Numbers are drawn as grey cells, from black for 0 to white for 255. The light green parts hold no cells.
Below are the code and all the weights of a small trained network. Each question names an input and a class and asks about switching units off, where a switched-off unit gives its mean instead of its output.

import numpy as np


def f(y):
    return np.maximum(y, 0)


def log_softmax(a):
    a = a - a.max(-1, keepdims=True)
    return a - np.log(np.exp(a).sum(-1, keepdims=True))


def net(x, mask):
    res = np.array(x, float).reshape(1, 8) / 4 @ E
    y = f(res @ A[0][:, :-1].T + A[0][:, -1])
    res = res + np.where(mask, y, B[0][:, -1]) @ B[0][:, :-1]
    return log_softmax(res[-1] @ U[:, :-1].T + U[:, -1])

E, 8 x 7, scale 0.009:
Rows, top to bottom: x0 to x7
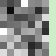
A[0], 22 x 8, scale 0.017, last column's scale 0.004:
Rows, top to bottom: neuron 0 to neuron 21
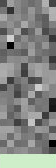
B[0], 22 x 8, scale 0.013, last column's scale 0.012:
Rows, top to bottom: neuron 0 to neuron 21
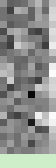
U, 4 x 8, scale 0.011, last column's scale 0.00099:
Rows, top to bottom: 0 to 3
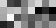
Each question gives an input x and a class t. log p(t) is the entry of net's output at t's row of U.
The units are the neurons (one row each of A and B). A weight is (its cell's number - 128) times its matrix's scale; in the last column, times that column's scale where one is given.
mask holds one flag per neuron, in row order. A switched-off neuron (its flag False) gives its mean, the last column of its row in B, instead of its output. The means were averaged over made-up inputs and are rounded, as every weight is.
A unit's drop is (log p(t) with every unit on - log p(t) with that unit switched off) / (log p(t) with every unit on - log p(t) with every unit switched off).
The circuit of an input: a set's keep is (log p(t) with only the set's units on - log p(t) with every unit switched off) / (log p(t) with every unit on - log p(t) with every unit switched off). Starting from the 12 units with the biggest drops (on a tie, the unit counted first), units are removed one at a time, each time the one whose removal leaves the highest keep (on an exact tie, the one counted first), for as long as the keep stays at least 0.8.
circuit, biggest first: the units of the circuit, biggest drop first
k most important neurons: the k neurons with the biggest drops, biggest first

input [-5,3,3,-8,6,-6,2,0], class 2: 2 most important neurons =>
(neuron 6; neuron 1)
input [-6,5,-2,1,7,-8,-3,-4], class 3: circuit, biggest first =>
(neuron 13)
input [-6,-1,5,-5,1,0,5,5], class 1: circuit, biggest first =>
(neuron 17; neuron 16; neuron 18)
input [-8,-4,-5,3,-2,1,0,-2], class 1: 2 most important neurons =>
(neuron 17; neuron 16)
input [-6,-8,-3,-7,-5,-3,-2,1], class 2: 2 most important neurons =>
(neuron 6; neuron 20)
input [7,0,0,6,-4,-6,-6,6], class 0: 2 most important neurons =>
(neuron 16; neuron 13)
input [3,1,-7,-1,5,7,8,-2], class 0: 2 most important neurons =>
(neuron 4; neuron 6)
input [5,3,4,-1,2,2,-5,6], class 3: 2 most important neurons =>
(neuron 6; neuron 10)
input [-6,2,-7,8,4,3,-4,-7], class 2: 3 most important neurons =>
(neuron 4; neuron 6; neuron 1)
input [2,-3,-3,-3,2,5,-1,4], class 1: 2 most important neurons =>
(neuron 16; neuron 17)
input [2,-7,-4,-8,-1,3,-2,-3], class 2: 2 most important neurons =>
(neuron 16; neuron 6)
